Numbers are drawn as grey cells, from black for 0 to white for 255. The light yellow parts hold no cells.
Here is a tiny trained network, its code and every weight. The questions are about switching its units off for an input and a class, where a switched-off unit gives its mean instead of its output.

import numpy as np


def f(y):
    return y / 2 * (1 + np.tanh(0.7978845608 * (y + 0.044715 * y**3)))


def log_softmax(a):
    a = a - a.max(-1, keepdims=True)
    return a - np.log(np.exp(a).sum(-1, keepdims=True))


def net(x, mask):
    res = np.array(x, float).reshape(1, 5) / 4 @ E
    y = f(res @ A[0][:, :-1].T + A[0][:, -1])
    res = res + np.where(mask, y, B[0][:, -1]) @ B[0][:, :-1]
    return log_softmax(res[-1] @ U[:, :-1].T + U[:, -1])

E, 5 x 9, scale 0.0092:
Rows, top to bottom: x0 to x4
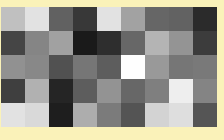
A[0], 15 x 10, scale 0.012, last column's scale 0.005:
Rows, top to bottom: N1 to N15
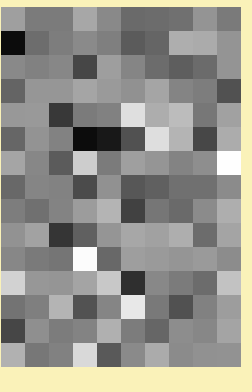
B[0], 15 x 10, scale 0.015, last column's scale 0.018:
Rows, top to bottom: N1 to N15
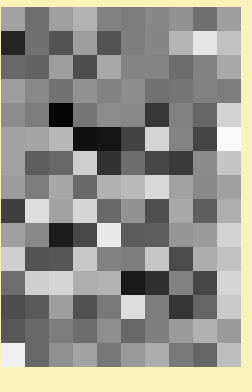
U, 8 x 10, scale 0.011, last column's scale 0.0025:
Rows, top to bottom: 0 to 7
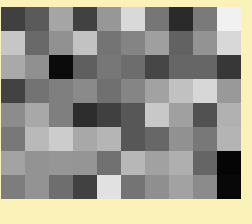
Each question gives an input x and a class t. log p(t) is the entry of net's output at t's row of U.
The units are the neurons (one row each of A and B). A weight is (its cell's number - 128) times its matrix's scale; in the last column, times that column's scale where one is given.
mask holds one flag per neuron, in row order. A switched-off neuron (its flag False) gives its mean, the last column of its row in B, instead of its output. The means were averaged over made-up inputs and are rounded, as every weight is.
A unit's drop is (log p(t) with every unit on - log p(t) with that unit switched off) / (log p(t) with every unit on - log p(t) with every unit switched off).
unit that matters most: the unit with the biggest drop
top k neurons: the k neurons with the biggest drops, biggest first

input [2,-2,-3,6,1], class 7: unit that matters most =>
N7
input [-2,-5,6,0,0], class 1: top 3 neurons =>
(N11; N10; N15)
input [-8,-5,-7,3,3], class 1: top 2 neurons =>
(N11; N15)
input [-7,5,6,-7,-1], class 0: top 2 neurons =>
(N13; N12)
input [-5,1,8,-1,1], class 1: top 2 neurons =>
(N11; N10)
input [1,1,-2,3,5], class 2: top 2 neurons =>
(N10; N5)
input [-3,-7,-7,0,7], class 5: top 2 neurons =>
(N12; N9)
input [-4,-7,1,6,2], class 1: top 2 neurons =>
(N11; N15)
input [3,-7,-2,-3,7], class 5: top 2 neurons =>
(N12; N9)
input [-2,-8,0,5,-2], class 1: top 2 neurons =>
(N11; N7)
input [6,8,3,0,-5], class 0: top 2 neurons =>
(N13; N3)
